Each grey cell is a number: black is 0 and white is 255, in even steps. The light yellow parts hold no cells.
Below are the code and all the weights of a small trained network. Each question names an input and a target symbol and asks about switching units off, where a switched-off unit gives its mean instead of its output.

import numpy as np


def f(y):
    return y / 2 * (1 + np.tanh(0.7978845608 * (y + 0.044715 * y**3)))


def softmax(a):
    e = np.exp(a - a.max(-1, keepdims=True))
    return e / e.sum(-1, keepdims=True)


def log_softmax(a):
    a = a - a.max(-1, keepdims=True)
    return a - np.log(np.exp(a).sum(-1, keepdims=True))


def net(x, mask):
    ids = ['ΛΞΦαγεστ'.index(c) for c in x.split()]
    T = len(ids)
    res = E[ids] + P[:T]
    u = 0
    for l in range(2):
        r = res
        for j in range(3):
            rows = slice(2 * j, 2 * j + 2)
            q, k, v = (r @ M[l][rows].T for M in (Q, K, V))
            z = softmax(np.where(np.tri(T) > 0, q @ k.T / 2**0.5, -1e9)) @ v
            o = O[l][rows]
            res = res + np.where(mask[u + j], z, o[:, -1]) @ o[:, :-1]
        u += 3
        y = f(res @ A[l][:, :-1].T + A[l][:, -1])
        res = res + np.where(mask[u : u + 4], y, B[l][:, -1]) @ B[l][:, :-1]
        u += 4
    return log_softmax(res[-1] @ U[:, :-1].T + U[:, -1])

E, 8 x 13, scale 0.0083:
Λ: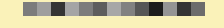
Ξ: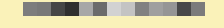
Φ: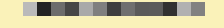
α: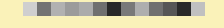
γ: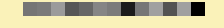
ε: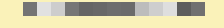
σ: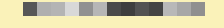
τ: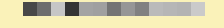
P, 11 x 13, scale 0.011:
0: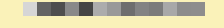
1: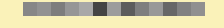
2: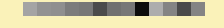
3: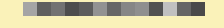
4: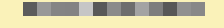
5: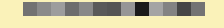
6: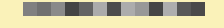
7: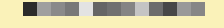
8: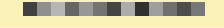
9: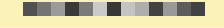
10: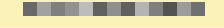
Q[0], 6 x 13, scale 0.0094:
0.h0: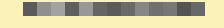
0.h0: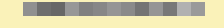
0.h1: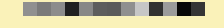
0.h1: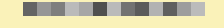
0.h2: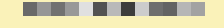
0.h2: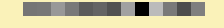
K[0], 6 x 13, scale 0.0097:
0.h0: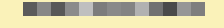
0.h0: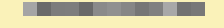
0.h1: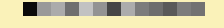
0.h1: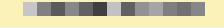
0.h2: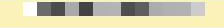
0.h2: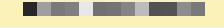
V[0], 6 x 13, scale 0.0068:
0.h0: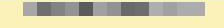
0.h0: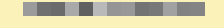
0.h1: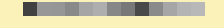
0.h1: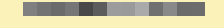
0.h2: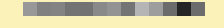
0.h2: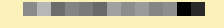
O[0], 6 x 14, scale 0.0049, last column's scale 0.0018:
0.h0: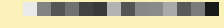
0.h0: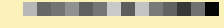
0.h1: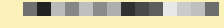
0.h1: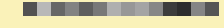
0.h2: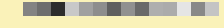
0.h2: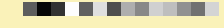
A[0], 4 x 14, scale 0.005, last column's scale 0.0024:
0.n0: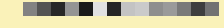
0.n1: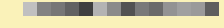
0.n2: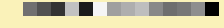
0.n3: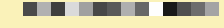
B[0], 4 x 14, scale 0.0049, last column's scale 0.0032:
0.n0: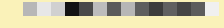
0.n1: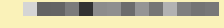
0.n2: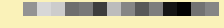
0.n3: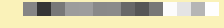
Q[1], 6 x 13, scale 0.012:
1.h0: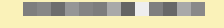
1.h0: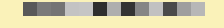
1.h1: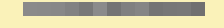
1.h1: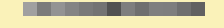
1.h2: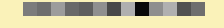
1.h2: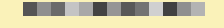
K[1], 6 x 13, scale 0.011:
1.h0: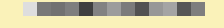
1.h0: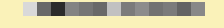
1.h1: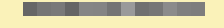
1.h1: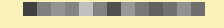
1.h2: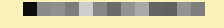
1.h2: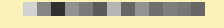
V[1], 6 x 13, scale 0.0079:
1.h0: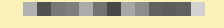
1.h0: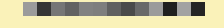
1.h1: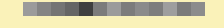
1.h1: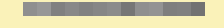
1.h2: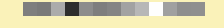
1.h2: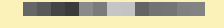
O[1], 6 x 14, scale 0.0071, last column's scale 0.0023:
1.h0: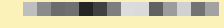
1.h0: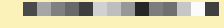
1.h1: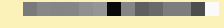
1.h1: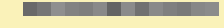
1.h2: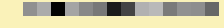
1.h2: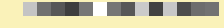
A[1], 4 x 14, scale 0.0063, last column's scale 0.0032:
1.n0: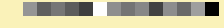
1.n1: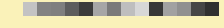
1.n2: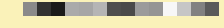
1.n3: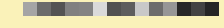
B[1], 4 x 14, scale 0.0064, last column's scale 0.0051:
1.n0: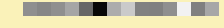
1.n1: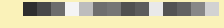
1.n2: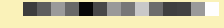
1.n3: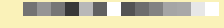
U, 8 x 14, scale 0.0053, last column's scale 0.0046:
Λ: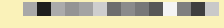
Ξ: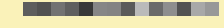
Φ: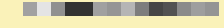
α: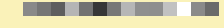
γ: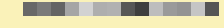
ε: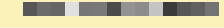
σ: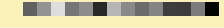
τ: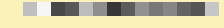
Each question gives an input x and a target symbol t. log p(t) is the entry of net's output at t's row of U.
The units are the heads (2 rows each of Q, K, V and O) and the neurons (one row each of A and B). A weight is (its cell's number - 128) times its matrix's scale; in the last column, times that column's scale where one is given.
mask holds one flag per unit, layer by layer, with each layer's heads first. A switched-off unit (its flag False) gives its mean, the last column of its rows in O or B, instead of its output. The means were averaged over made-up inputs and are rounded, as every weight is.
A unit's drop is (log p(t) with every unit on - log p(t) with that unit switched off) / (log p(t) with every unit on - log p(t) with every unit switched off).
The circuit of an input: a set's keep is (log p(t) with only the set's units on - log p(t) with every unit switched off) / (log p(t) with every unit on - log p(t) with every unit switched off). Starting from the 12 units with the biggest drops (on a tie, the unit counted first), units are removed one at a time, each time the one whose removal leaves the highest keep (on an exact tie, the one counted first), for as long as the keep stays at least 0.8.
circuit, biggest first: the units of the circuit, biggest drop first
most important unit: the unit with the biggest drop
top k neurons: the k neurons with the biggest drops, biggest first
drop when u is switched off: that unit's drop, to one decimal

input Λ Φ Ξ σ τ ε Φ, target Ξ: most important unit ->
1.h2
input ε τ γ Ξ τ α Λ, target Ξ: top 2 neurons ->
[1.n2; 1.n3]
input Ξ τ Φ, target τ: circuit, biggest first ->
[0.h2; 1.h2; 1.n2]
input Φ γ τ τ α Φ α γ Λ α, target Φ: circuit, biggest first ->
[1.h0; 0.n0; 0.h1]
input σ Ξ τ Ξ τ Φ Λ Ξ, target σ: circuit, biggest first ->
[1.h2; 0.h2; 0.h0]
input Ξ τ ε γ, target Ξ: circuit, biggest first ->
[1.n2; 1.h2; 0.h1]
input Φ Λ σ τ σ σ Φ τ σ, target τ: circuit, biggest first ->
[0.h2; 1.h2]
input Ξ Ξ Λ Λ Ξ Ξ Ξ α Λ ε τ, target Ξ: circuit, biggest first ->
[1.n2; 1.h2; 0.n0; 0.h0]
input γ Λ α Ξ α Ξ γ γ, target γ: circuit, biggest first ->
[1.h0; 0.h0; 0.n0]
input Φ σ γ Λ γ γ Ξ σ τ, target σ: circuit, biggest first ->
[0.h2; 1.h2]
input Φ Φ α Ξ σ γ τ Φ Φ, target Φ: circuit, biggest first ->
[1.h0; 0.h2]
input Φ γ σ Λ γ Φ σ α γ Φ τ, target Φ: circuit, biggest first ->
[1.h0; 0.h2; 1.n1]
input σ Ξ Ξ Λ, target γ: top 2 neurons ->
[1.n3; 1.n1]
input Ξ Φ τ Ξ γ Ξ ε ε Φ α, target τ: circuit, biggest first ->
[1.h2; 0.n0; 1.h0; 1.n2]
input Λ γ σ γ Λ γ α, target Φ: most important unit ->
1.h0
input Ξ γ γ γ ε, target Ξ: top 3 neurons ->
[1.n2; 0.n0; 0.n3]
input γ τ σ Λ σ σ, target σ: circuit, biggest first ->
[1.h2; 0.h2]
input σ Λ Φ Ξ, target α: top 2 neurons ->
[1.n0; 1.n1]
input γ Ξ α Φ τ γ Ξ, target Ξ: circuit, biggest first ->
[1.h2; 0.h1; 1.n2]
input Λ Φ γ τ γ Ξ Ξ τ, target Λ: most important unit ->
1.h2
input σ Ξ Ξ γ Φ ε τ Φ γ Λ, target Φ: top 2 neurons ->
[0.n0; 1.n1]
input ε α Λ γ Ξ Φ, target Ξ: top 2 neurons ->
[1.n2; 0.n3]
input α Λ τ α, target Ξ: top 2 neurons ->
[1.n2; 1.n3]
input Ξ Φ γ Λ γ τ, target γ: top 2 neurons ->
[1.n2; 0.n0]
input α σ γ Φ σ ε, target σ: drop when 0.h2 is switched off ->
0.6
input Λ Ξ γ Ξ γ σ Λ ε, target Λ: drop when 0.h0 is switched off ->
0.1
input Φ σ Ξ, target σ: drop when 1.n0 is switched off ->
0.0
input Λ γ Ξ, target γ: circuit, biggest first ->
[1.h0]
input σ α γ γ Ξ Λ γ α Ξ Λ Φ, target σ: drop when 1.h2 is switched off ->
0.9
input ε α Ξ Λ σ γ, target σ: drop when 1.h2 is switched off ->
0.8
